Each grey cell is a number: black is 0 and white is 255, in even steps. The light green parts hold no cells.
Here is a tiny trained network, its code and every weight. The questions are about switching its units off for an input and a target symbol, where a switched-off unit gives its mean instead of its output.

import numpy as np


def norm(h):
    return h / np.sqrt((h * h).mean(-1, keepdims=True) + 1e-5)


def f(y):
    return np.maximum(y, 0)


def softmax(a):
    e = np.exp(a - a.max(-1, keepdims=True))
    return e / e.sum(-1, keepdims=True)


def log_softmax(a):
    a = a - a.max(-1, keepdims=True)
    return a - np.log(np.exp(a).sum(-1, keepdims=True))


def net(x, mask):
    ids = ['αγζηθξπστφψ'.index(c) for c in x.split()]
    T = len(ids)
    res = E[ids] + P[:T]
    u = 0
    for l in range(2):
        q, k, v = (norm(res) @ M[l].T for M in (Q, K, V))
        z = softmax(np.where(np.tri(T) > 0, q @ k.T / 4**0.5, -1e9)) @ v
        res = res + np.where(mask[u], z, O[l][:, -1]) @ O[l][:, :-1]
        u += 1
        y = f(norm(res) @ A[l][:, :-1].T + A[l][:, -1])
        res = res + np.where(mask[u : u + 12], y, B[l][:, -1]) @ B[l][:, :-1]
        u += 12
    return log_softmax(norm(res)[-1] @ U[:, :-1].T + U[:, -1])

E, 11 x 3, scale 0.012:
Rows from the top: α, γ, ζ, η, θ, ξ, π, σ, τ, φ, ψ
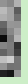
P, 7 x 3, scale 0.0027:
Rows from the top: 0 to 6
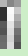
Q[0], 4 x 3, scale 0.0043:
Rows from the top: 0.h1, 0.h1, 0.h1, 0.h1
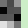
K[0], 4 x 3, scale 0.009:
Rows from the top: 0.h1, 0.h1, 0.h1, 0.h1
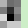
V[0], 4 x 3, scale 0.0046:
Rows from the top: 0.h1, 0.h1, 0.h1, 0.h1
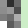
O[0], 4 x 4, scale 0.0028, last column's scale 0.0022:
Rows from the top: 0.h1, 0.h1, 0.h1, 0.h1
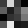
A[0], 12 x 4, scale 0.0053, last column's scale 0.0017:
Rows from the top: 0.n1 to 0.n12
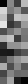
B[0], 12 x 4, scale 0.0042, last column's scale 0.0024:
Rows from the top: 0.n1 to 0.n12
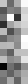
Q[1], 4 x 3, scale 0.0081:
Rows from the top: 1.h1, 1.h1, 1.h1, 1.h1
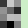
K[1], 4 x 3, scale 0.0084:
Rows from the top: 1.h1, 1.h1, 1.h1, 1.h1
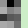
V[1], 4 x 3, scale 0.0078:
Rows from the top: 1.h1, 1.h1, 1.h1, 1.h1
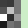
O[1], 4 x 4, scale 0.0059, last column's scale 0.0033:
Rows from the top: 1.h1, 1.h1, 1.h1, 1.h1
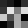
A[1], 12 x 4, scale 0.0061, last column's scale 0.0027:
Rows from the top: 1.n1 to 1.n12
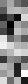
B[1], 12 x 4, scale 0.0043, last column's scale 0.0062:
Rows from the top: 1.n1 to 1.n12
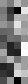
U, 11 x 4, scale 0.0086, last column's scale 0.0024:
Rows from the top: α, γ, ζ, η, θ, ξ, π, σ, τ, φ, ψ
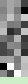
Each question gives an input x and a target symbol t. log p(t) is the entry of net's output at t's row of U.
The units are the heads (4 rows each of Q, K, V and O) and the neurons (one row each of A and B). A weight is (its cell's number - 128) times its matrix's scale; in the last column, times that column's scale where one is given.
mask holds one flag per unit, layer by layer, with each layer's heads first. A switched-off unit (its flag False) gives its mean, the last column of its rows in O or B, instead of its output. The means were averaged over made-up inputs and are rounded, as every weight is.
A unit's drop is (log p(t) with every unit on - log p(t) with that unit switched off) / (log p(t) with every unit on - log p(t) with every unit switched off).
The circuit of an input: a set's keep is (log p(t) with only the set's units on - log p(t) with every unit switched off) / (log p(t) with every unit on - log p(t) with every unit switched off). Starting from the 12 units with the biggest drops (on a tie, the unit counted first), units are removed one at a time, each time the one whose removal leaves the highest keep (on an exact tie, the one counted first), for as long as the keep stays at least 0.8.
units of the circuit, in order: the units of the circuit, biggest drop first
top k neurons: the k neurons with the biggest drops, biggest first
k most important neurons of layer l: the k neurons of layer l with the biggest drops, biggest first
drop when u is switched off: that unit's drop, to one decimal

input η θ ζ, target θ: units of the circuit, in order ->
(1.n7)
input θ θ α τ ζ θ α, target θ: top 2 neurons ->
(1.n7; 1.n8)
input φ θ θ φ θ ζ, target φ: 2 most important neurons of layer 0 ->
(0.n4; 0.n7)
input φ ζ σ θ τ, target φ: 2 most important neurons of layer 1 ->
(1.n11; 1.n10)
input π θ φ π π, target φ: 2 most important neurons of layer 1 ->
(1.n8; 1.n7)
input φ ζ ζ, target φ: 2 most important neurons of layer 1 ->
(1.n11; 1.n10)
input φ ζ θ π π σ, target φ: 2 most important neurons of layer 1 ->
(1.n8; 1.n7)
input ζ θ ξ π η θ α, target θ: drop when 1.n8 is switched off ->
0.2
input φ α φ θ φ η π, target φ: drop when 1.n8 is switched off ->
0.2
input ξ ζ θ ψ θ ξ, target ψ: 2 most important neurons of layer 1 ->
(1.n4; 1.n7)
